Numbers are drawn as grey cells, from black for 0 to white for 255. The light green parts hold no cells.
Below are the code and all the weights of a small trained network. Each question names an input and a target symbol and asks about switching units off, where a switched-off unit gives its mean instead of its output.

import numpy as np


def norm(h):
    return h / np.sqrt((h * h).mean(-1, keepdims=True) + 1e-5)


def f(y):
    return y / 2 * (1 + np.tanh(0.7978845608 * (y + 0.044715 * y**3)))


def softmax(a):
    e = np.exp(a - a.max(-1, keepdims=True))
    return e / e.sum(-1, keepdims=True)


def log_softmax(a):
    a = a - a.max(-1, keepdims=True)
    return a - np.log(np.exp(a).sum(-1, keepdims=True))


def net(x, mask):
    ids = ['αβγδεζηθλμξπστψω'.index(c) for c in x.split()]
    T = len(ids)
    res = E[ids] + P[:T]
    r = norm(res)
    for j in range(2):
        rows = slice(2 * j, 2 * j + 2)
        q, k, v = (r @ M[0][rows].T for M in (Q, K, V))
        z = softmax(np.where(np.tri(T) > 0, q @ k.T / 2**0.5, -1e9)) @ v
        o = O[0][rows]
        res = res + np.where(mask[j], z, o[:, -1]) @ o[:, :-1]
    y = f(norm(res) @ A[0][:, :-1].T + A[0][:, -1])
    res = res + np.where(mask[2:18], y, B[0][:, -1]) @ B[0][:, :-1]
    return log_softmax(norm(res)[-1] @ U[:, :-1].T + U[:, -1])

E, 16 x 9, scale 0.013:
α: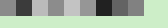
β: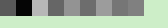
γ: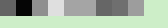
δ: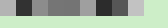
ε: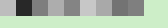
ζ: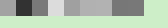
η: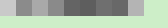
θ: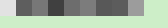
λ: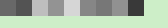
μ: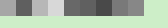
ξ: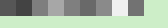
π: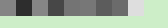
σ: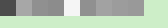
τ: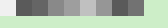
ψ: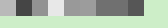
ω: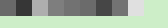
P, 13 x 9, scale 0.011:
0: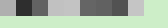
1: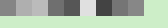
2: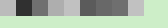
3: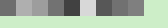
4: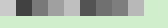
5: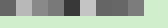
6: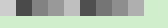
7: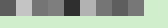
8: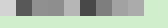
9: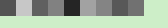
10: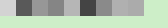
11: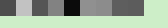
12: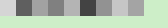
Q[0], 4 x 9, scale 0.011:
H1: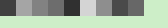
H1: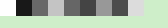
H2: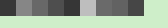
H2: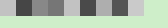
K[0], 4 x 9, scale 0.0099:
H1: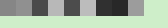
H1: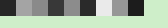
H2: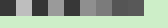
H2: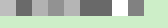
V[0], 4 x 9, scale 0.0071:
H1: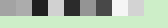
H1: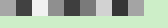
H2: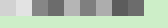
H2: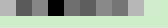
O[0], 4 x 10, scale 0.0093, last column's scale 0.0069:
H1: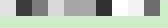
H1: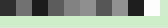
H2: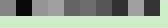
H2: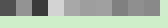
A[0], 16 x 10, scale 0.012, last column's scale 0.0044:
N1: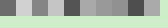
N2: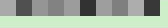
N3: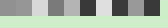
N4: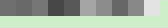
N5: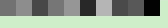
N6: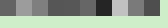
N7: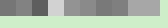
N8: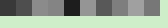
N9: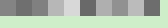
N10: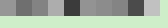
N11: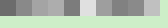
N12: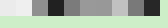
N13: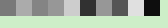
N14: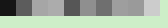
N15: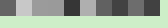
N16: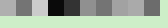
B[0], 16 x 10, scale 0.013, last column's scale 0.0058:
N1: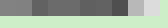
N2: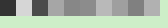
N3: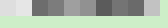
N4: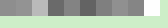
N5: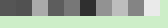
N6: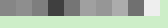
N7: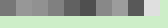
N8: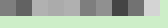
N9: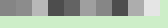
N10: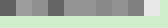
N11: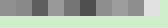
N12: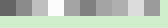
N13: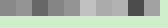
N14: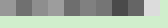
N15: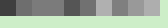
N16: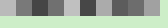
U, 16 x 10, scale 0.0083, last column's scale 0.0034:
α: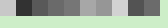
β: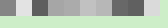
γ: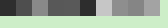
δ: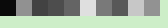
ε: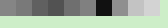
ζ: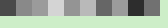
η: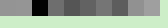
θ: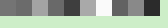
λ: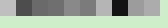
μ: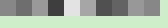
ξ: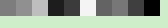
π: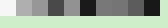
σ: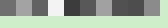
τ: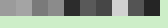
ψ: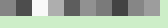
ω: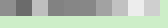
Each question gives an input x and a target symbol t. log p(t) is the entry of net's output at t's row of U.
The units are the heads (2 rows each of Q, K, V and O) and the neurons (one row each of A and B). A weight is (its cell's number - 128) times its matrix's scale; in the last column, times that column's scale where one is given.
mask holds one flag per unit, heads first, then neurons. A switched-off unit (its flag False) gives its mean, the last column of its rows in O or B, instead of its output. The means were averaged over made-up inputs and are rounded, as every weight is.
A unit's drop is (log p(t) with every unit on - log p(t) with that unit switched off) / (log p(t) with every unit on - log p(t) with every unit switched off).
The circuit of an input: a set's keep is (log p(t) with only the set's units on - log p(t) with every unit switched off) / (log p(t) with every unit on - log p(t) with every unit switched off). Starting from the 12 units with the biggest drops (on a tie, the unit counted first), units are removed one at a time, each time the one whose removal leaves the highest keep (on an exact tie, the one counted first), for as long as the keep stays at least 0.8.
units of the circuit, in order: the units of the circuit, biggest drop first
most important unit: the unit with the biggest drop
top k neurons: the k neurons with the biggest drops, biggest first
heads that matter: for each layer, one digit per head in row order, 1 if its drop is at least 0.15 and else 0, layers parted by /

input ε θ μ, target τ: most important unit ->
N7
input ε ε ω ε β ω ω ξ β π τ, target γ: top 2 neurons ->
(N5 N3)
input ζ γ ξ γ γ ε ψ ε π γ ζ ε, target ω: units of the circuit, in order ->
(H2 N12 H1)
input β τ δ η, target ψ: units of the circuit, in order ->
(H2 N8)
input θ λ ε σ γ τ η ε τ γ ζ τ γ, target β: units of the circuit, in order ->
(H1 N2 N3)
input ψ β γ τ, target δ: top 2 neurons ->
(N15 N5)
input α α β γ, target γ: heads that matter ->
01
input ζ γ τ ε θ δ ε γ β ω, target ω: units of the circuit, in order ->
(H2 N12 H1)
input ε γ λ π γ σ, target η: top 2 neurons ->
(N1 N11)
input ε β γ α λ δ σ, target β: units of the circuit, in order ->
(H1 N13)
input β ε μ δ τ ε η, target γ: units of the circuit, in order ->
(H1 N5)
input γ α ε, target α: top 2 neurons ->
(N1 N8)
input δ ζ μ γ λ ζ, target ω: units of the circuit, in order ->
(H2 N12)
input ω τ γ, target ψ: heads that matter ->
00
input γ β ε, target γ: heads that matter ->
10
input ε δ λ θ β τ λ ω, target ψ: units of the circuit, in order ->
(N8)
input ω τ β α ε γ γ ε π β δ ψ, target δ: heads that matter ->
01
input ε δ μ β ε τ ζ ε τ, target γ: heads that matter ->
10
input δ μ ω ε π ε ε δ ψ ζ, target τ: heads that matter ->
11
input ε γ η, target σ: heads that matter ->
11
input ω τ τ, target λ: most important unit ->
N9
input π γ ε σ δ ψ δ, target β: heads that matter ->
10
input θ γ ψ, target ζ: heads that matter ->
01
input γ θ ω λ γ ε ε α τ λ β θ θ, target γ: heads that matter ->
01
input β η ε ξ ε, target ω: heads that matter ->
10
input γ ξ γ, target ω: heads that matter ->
10
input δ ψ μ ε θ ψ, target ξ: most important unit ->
H2
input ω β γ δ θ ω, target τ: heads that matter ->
11
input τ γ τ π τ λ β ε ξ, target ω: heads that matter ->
10
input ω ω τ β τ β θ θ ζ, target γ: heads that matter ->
10
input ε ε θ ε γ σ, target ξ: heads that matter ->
11
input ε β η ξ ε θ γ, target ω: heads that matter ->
10
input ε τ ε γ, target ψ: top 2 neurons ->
(N8 N14)
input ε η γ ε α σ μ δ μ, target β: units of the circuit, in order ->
(H1 N2 N13)
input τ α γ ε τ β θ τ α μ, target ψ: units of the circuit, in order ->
(N8 H2)
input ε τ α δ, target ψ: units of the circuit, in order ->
(N8)
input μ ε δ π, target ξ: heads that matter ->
11
